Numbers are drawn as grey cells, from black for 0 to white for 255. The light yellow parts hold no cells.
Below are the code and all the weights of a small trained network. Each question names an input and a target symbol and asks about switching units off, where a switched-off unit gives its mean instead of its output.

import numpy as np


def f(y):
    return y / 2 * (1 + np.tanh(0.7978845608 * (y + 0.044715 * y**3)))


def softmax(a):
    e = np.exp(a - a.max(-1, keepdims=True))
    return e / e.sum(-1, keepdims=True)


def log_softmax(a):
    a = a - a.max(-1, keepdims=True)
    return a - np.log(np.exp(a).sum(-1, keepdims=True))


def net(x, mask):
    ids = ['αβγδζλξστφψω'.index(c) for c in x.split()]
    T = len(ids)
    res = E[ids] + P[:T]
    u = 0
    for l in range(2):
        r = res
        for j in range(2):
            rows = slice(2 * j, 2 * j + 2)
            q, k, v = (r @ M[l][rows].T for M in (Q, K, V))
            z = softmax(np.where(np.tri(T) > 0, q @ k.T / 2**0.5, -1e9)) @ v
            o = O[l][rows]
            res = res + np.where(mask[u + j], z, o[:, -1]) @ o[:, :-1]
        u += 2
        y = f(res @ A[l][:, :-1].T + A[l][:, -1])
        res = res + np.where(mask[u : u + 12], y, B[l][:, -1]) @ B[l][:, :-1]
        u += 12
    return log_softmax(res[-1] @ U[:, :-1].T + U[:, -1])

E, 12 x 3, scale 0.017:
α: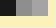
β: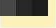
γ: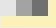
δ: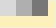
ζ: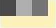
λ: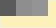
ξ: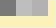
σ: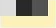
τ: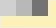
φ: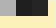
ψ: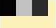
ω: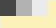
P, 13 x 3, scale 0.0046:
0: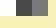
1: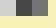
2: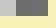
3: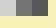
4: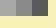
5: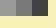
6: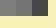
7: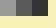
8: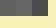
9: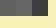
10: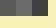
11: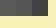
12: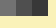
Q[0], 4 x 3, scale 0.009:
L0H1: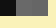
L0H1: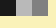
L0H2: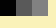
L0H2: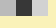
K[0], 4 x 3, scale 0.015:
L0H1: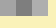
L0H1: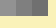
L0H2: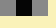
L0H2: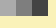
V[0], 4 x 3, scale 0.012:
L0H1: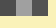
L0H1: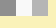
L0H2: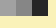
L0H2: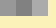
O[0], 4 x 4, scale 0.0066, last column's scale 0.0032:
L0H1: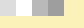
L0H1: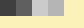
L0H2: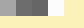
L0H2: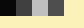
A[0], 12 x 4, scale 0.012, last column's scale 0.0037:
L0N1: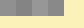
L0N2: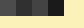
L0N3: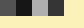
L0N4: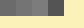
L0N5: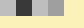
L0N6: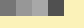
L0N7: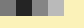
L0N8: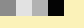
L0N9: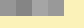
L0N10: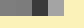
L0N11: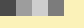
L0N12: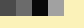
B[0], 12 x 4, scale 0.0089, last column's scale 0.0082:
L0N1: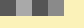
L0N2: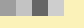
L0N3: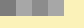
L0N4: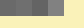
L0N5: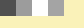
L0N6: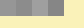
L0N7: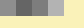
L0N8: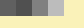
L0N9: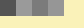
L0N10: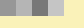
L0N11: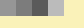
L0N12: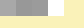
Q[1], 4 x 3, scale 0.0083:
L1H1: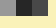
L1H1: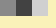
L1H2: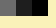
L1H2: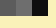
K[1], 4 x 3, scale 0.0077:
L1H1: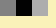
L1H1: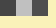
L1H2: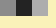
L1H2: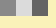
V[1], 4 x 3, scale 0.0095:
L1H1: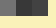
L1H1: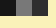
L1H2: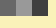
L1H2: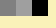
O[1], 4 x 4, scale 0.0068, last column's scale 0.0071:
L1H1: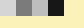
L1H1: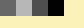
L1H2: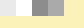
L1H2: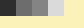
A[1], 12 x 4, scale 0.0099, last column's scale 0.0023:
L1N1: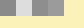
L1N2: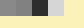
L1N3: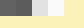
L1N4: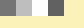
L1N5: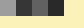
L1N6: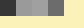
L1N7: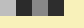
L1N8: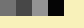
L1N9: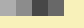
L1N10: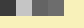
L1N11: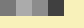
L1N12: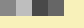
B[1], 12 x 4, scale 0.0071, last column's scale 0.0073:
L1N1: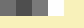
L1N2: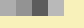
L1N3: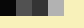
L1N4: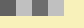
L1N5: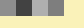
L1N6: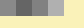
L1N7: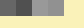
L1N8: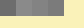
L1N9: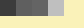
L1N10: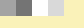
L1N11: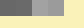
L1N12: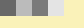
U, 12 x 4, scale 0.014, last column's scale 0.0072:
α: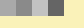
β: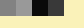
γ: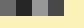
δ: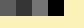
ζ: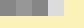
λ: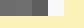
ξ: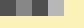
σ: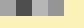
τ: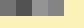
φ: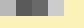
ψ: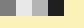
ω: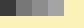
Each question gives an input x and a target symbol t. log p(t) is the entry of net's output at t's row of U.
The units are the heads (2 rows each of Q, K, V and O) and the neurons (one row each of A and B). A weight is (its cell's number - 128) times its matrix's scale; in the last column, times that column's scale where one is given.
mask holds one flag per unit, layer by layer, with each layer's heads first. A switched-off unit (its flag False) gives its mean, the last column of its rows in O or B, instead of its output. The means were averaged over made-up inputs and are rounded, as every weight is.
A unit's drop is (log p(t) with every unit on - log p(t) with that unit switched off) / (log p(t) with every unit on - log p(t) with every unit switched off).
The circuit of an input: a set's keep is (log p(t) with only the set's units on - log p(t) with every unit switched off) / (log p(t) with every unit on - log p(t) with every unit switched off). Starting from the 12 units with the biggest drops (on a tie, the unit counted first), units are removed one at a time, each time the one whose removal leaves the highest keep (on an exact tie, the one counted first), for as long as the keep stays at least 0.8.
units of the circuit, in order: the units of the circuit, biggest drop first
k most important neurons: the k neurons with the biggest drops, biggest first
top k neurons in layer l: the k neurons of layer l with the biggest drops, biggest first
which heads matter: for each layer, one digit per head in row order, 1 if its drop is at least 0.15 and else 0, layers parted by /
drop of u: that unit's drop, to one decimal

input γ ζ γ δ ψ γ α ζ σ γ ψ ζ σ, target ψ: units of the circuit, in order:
L0N5, L0H1
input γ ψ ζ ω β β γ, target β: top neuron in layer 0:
L0N12
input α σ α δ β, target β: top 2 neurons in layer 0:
L0N2, L0N10
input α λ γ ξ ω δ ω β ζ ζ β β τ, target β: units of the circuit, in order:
L0H1, L1N10
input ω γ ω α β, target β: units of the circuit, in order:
L0N2, L1N2
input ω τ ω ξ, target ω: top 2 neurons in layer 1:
L1N3, L1N2
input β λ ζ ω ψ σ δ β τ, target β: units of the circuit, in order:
L0N5, L1N10
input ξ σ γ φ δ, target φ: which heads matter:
10 / 11
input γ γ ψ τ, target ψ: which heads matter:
10 / 01
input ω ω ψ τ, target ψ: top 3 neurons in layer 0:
L0N11, L0N9, L0N2
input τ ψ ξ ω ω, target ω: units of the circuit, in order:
L1N3, L0H1
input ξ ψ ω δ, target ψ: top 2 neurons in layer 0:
L0N5, L0N11
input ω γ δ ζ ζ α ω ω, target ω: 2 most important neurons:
L1N3, L0N2
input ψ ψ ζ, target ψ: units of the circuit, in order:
L0H1
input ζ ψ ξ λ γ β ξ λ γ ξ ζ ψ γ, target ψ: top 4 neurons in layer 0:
L0N5, L0N9, L0N11, L0N7
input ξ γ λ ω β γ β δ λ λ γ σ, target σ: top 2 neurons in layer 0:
L0N5, L0N7
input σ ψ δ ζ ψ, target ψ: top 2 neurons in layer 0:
L0N2, L0N10
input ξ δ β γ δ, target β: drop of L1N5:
0.0
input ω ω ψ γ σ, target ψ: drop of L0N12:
-0.1
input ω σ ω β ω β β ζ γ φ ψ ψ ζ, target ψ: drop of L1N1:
-0.1
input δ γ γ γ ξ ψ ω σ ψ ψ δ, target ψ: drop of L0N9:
0.1
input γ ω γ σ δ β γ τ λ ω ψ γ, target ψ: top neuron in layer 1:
L1N3
